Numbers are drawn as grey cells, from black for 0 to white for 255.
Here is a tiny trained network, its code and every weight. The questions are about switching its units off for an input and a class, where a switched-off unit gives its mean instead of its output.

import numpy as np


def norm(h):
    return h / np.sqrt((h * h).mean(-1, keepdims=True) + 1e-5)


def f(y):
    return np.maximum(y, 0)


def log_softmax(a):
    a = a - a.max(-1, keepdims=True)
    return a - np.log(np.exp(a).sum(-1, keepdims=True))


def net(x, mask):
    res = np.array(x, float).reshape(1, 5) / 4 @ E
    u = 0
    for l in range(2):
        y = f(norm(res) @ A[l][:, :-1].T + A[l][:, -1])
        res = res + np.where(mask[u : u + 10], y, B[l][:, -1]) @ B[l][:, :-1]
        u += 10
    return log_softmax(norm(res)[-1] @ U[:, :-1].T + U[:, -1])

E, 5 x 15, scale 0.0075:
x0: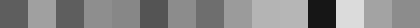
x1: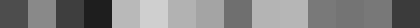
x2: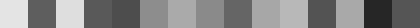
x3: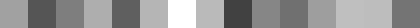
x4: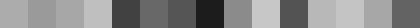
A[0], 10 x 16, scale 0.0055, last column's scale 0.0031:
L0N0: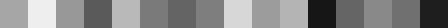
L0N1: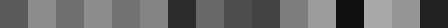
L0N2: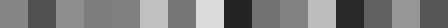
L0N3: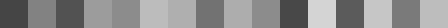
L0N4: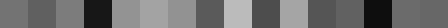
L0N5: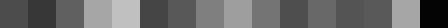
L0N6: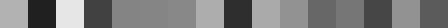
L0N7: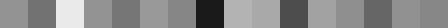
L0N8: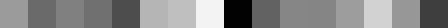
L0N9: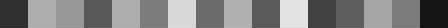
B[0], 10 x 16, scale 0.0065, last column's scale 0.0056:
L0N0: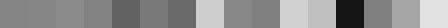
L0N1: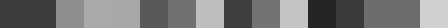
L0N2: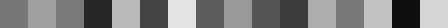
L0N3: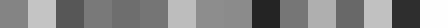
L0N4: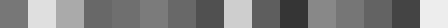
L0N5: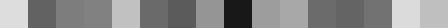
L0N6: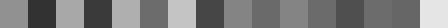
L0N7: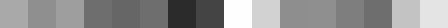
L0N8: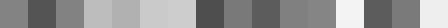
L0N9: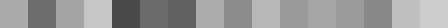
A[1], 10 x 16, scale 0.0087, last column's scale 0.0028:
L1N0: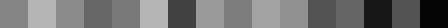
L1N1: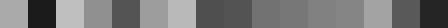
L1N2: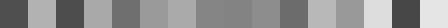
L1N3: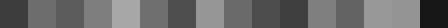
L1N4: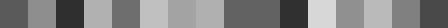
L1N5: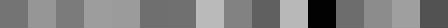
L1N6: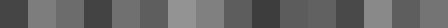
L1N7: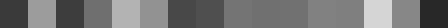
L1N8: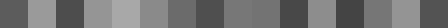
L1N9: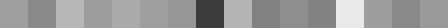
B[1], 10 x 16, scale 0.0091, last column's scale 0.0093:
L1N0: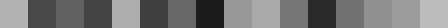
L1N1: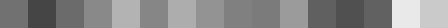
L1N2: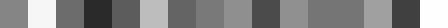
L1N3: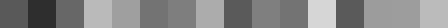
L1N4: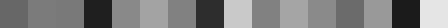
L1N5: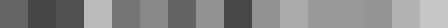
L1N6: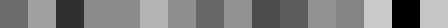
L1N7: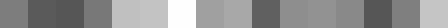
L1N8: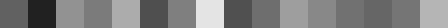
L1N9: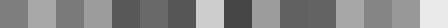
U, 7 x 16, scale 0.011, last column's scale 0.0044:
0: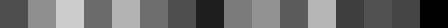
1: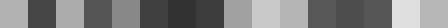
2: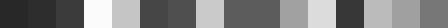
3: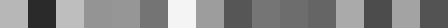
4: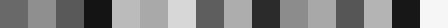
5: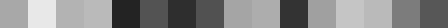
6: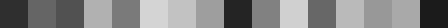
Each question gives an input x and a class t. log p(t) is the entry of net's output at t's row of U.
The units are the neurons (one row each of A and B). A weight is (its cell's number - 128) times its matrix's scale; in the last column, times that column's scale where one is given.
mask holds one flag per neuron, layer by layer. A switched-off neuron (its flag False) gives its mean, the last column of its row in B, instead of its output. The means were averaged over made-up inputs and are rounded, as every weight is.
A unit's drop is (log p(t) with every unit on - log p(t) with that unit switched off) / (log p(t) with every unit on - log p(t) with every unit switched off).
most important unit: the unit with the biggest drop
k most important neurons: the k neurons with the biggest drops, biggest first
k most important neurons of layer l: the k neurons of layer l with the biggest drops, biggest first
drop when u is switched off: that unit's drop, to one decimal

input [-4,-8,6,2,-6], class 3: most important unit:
L1N2
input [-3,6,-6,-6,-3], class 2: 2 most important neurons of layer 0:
[L0N1, L0N5]
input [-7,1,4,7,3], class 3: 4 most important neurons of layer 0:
[L0N6, L0N8, L0N7, L0N4]
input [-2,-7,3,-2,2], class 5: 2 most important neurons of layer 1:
[L1N1, L1N0]
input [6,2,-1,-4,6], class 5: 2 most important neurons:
[L0N1, L1N1]
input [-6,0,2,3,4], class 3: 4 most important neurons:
[L0N7, L1N1, L0N6, L1N4]
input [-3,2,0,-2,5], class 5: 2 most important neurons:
[L0N7, L1N1]
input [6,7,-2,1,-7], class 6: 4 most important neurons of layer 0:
[L0N9, L0N2, L0N3, L0N0]
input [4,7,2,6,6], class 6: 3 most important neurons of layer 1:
[L1N9, L1N1, L1N6]
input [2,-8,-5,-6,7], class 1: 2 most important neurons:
[L0N7, L1N6]
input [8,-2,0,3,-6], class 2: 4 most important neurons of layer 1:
[L1N5, L1N2, L1N4, L1N7]
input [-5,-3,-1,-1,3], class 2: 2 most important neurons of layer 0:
[L0N1, L0N9]
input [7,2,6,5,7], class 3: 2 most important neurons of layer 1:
[L1N1, L1N2]
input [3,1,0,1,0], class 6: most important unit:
L0N3
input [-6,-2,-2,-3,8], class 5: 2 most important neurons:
[L0N7, L1N1]
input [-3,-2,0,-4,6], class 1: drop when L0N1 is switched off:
0.1
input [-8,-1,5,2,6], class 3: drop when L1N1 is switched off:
0.3
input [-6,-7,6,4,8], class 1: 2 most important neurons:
[L1N1, L0N7]
